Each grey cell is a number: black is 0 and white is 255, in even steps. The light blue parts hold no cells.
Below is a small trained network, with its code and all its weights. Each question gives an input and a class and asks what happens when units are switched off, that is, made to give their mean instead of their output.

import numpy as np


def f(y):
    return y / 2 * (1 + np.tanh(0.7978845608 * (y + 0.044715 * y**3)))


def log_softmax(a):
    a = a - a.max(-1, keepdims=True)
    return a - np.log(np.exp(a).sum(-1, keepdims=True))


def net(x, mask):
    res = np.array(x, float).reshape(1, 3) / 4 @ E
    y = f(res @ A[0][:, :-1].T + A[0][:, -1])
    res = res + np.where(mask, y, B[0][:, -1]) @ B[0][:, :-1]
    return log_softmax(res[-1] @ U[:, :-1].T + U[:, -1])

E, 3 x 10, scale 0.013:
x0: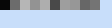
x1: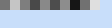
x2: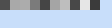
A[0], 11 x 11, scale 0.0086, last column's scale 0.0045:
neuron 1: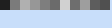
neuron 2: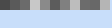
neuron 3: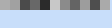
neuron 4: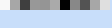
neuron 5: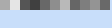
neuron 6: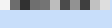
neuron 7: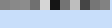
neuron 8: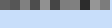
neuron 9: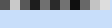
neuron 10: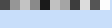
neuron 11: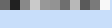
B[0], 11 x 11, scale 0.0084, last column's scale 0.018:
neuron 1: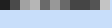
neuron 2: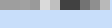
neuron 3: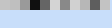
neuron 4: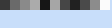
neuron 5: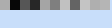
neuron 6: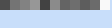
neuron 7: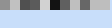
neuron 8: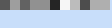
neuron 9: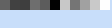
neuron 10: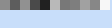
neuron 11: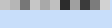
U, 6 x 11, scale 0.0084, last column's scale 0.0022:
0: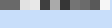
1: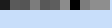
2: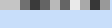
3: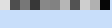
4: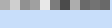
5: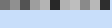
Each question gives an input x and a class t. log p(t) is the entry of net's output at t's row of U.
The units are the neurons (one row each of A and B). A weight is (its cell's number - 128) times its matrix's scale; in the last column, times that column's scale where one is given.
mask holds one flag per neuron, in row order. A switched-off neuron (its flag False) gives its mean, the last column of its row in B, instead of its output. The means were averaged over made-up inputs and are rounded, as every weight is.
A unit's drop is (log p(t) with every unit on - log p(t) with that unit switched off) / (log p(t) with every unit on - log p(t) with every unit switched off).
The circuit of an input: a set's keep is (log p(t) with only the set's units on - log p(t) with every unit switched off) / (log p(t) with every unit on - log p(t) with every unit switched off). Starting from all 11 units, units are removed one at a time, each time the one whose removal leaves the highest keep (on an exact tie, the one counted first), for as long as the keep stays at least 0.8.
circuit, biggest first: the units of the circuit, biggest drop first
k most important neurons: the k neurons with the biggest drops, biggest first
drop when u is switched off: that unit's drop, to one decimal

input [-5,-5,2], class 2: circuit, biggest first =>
[neuron 3]
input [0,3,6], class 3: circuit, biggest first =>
[neuron 4; neuron 6]
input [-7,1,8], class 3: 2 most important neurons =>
[neuron 5; neuron 11]
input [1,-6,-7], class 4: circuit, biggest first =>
[neuron 7; neuron 11]
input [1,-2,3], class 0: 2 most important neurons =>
[neuron 9; neuron 7]
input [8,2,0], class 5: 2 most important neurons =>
[neuron 4; neuron 7]
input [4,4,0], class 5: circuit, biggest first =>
[neuron 4; neuron 6]
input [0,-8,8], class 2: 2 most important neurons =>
[neuron 3; neuron 4]
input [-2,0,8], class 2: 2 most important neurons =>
[neuron 3; neuron 9]
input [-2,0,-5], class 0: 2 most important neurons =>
[neuron 9; neuron 5]
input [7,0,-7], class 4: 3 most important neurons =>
[neuron 11; neuron 9; neuron 2]
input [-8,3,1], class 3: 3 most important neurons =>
[neuron 3; neuron 5; neuron 1]
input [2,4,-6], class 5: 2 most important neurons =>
[neuron 7; neuron 8]
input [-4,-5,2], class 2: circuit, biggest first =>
[neuron 3]
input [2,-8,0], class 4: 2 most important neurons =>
[neuron 4; neuron 6]
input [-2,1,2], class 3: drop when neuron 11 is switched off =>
0.1
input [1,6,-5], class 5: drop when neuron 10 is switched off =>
0.2
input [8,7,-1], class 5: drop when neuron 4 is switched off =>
0.1
